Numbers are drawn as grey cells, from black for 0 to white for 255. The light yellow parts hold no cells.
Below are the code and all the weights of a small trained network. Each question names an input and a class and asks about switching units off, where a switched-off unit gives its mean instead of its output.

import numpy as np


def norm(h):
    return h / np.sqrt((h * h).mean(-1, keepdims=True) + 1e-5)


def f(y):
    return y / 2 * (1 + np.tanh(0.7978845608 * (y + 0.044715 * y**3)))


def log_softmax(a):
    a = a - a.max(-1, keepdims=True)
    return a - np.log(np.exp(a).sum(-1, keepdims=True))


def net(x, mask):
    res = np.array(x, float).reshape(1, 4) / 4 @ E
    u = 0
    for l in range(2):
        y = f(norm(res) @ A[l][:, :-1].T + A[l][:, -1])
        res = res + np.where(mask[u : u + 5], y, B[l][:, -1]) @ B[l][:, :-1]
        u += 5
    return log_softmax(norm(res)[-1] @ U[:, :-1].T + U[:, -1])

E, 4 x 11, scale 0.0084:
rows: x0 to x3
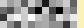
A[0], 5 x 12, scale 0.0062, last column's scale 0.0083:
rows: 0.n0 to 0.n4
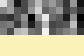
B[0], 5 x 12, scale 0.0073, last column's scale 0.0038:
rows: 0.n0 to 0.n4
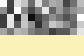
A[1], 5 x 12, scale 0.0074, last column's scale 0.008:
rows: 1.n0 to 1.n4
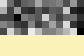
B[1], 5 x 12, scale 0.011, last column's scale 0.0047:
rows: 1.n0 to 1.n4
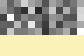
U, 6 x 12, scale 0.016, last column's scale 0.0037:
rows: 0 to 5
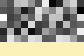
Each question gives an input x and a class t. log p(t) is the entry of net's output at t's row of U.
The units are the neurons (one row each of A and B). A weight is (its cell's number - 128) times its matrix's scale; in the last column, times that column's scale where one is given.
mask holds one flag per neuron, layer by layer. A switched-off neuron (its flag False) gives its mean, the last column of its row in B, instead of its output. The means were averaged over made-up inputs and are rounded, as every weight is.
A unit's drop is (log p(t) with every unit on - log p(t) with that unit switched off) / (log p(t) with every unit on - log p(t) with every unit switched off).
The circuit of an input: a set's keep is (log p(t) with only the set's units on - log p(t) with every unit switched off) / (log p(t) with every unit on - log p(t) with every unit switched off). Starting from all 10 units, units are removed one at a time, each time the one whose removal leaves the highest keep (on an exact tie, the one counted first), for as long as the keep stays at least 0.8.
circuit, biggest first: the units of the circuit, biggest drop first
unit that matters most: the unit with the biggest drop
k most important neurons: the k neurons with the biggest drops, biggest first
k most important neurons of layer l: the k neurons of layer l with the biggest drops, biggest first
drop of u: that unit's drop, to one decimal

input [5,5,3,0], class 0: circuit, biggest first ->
(1.n4)
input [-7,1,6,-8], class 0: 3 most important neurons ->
(1.n2, 0.n4, 0.n3)
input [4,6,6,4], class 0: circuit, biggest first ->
(0.n4, 1.n4)
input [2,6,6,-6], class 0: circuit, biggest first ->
(1.n2, 1.n4)
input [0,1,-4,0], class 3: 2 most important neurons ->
(1.n3, 1.n1)
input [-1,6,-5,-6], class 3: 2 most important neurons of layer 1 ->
(1.n1, 1.n3)
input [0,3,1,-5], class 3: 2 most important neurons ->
(1.n1, 0.n3)
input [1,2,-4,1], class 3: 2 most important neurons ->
(1.n3, 1.n1)
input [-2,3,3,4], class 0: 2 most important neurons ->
(0.n4, 1.n2)
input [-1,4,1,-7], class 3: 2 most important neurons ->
(1.n1, 0.n2)
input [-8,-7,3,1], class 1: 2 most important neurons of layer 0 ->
(0.n1, 0.n3)
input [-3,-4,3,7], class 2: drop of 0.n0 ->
0.1
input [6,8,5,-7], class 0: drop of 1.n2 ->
0.2
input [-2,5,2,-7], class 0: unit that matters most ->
0.n2
